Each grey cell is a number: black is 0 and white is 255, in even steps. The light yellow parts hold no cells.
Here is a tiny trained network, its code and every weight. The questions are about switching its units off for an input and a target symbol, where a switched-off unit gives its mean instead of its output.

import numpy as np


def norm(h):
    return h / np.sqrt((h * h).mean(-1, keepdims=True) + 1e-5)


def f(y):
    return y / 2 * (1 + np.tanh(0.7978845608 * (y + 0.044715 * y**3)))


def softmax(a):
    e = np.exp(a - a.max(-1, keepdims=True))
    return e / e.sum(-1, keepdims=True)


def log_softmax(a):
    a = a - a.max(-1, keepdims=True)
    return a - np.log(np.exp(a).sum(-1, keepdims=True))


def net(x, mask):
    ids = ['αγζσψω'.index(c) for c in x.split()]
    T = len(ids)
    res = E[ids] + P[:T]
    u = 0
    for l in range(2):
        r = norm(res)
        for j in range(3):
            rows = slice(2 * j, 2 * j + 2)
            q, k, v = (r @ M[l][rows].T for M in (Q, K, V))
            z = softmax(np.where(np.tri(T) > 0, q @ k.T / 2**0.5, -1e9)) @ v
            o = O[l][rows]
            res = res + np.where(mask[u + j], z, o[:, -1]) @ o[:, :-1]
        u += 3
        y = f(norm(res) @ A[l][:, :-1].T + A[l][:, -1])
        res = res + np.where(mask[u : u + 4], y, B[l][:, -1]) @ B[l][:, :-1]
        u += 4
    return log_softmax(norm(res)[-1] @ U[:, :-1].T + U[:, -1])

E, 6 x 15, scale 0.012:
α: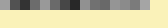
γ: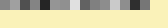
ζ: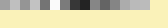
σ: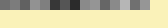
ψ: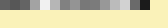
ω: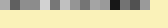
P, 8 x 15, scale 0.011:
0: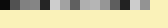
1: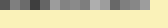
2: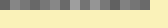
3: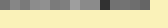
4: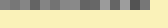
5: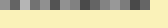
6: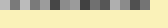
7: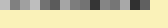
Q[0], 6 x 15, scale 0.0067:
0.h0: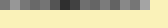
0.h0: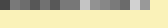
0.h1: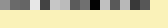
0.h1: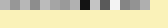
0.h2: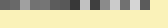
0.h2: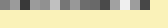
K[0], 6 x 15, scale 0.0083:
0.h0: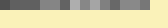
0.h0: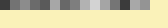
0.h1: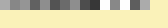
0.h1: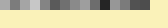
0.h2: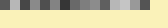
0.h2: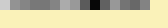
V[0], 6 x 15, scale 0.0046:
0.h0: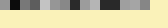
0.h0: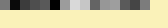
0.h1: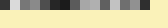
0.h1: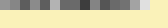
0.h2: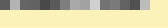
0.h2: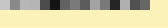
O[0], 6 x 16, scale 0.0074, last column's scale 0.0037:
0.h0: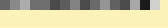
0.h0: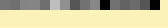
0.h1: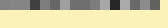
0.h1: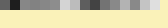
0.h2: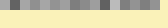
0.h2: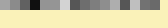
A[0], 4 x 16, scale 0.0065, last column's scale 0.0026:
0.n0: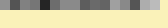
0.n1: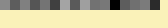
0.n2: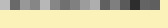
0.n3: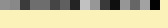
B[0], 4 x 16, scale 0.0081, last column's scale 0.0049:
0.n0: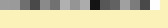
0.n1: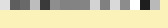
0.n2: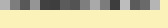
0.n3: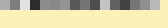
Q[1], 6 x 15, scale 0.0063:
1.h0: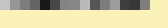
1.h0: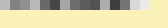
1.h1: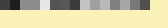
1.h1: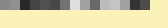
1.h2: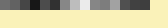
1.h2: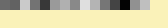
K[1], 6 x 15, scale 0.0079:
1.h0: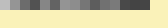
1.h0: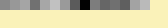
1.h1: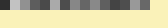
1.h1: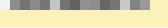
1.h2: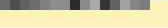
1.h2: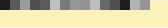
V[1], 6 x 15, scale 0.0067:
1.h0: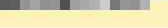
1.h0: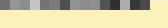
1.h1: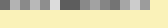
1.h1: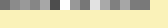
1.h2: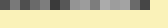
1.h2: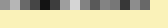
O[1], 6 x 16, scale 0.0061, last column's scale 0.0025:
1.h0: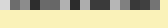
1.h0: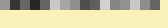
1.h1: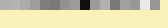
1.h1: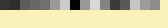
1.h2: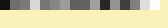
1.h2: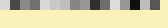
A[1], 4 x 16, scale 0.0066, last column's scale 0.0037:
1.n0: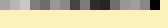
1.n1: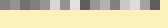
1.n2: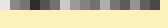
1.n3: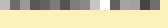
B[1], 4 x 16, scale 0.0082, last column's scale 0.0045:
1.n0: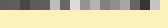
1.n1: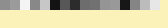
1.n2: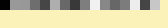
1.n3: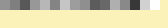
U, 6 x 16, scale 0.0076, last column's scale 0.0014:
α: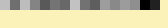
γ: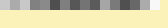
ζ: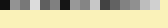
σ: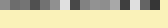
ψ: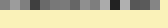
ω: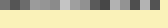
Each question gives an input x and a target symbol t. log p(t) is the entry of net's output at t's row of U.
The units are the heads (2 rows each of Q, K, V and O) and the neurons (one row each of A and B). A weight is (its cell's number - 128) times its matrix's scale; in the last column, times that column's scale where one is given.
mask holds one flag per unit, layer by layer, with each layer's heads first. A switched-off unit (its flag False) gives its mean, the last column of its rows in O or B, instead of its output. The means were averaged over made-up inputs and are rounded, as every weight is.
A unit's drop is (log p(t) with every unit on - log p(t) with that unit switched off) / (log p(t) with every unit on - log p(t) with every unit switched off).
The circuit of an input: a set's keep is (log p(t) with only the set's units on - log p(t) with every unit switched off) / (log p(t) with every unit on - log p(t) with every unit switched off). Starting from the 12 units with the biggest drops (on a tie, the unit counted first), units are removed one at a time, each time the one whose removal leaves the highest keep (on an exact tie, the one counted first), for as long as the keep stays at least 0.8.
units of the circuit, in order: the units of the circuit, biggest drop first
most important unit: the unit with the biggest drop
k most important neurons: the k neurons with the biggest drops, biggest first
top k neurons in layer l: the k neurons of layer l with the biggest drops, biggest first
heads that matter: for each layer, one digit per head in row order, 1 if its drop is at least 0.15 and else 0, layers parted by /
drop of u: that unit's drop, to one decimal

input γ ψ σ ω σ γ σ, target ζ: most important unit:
1.h0
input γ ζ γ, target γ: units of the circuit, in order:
1.n1; 1.h1
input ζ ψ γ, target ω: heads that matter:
100 / 011
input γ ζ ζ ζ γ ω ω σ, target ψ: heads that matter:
100 / 000
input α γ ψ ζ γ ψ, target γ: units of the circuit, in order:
1.h1; 1.n1
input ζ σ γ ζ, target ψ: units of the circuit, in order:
0.h0; 1.h2
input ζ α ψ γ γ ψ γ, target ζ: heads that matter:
000 / 101
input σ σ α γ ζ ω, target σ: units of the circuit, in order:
0.h2; 1.n2
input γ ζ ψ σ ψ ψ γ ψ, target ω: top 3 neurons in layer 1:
1.n3; 1.n2; 1.n1
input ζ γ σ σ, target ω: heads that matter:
010 / 000
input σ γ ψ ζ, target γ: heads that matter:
100 / 001
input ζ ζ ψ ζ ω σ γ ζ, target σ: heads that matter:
101 / 010
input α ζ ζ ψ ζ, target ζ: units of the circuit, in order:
0.h0; 1.h2; 0.h1
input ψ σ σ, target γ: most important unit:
0.n3
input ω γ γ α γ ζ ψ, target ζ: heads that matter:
000 / 001
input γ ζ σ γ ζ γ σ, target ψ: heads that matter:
110 / 000
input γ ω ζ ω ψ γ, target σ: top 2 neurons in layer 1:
1.n3; 1.n1
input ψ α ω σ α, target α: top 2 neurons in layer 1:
1.n3; 1.n1
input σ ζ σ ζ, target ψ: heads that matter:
010 / 100
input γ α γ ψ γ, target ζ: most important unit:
1.h2
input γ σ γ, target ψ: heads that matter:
111 / 111
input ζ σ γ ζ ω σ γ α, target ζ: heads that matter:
011 / 100
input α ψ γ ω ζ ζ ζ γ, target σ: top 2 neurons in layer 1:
1.n2; 1.n3
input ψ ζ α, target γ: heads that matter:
000 / 000
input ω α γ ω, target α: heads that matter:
100 / 010
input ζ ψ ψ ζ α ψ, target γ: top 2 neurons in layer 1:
1.n0; 1.n2
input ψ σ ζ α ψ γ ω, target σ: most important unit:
0.h2
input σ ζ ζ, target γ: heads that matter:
000 / 000
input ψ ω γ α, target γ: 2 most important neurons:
0.n3; 0.n0
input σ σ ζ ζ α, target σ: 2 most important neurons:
0.n1; 1.n2
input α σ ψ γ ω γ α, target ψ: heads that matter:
110 / 000
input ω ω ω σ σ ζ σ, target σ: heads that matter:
010 / 000
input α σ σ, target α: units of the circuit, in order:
0.h0; 1.h1
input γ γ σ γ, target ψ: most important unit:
0.h1
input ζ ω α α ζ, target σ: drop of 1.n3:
-0.1
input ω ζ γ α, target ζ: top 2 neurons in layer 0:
0.n2; 0.n1
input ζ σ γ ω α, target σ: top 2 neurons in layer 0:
0.n1; 0.n3
